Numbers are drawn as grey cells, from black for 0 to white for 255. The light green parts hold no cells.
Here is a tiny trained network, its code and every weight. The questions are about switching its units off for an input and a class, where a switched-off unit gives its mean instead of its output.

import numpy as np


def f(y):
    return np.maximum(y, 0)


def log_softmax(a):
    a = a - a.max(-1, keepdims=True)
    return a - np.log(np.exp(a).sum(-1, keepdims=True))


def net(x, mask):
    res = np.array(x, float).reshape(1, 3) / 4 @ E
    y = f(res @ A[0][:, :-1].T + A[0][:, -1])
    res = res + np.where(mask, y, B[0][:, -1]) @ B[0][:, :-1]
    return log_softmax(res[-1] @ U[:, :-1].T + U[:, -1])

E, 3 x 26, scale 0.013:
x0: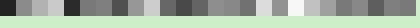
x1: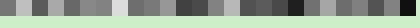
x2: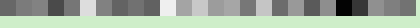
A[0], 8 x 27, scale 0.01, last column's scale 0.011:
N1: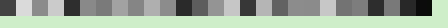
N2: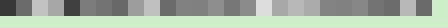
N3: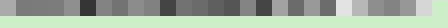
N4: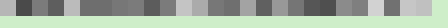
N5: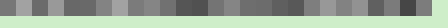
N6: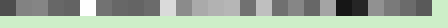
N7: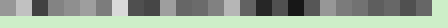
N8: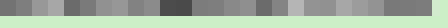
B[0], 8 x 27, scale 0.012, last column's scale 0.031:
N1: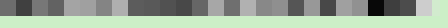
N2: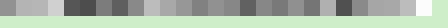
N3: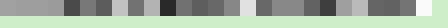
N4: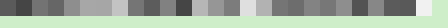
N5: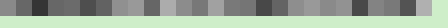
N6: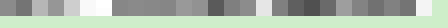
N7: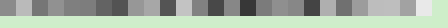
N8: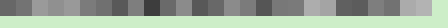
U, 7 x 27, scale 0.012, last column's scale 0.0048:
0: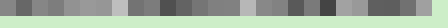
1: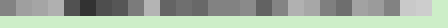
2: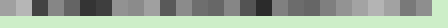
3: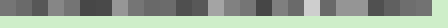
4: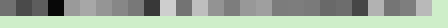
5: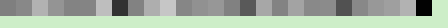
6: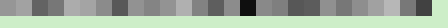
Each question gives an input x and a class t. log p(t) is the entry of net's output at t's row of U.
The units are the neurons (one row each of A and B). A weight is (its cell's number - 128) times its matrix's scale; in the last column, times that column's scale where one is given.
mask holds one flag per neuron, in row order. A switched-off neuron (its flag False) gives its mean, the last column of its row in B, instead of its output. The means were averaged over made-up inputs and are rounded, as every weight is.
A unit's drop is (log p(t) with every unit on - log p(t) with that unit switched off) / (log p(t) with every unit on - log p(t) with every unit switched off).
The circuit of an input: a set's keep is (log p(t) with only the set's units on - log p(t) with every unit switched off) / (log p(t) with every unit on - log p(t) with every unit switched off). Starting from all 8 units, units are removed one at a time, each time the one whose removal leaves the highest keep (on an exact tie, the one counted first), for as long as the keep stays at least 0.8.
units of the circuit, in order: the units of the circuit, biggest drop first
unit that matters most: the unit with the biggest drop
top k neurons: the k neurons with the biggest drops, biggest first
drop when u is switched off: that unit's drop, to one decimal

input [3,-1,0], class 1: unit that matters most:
N6
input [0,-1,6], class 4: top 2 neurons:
(N3; N2)
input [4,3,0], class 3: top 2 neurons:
(N6; N4)
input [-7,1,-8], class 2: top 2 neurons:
(N7; N6)
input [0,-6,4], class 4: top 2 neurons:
(N3; N4)
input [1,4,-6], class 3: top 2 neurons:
(N6; N1)
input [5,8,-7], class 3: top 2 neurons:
(N1; N5)
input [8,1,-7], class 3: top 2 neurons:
(N1; N7)
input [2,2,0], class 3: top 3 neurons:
(N6; N4; N3)
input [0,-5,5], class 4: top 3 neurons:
(N3; N7; N4)
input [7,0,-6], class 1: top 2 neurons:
(N2; N4)
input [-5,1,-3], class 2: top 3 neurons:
(N6; N7; N1)
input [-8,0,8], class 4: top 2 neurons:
(N4; N2)
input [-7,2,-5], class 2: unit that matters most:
N7
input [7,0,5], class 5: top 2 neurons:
(N2; N3)
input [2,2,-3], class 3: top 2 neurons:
(N6; N4)
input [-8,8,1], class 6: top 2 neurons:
(N3; N7)
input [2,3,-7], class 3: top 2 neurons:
(N6; N5)
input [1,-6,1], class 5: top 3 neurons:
(N3; N1; N2)
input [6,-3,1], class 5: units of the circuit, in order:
(N3)
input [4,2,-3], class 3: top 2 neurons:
(N6; N1)
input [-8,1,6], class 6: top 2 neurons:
(N7; N1)
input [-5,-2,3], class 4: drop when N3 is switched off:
0.4
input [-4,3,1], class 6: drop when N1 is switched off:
0.0
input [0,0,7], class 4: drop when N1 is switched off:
0.2
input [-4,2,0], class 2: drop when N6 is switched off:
0.7
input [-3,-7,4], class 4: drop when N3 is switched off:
0.1
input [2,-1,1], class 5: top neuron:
(N3)
